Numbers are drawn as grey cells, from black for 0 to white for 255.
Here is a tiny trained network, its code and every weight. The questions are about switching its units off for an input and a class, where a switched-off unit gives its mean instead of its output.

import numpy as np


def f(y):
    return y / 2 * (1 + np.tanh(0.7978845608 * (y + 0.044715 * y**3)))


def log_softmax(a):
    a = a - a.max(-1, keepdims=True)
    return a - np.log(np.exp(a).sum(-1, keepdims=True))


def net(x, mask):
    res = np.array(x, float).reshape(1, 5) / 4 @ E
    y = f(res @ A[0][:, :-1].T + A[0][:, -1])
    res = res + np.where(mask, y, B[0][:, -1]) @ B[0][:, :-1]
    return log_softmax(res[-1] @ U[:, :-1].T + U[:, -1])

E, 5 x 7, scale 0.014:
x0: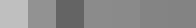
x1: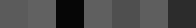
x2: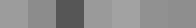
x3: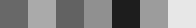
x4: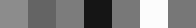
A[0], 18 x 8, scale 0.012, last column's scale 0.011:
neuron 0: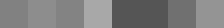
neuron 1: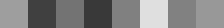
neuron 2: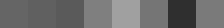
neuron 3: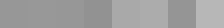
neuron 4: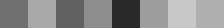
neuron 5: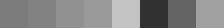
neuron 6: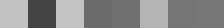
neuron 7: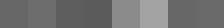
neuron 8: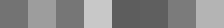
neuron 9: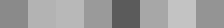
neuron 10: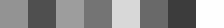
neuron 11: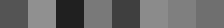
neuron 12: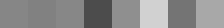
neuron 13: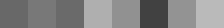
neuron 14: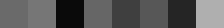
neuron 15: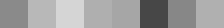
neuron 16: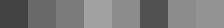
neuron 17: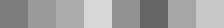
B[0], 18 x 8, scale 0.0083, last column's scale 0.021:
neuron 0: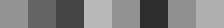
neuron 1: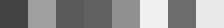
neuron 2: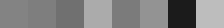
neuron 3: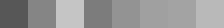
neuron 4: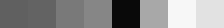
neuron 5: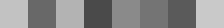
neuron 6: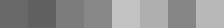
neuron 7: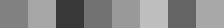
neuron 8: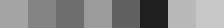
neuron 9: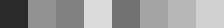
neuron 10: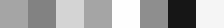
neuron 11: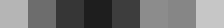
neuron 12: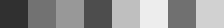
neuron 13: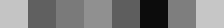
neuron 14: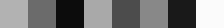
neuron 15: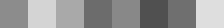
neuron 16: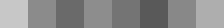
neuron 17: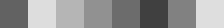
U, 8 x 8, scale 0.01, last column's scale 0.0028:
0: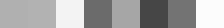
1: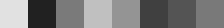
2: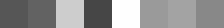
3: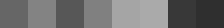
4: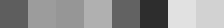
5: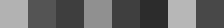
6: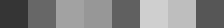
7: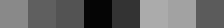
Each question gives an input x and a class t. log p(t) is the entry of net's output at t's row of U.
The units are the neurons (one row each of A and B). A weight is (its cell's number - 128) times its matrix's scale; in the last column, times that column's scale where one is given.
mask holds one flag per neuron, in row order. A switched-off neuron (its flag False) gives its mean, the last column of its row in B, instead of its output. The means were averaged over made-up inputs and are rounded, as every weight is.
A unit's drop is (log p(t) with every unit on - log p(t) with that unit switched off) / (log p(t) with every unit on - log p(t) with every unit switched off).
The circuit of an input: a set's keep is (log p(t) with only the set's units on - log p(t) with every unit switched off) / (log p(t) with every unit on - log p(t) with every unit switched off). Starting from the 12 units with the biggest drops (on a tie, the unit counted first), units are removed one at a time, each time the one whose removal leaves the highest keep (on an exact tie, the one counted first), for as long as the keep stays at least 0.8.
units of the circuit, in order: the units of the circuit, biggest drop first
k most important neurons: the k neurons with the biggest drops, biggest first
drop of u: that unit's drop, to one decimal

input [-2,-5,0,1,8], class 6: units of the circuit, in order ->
neuron 9
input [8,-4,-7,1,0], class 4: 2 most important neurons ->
neuron 10; neuron 1
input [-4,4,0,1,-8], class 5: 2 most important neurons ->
neuron 10; neuron 8
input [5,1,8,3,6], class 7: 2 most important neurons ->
neuron 10; neuron 11
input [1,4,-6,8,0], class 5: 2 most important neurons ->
neuron 1; neuron 12
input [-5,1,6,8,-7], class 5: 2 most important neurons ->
neuron 11; neuron 13
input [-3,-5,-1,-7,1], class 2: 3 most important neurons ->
neuron 6; neuron 13; neuron 14
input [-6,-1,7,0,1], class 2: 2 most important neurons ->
neuron 14; neuron 4
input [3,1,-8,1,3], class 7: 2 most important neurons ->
neuron 10; neuron 9
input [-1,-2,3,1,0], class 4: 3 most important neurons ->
neuron 10; neuron 1; neuron 12
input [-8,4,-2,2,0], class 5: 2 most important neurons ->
neuron 1; neuron 12
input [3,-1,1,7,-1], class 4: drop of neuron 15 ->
0.0
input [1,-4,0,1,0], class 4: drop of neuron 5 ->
0.1
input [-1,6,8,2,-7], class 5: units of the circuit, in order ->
neuron 10
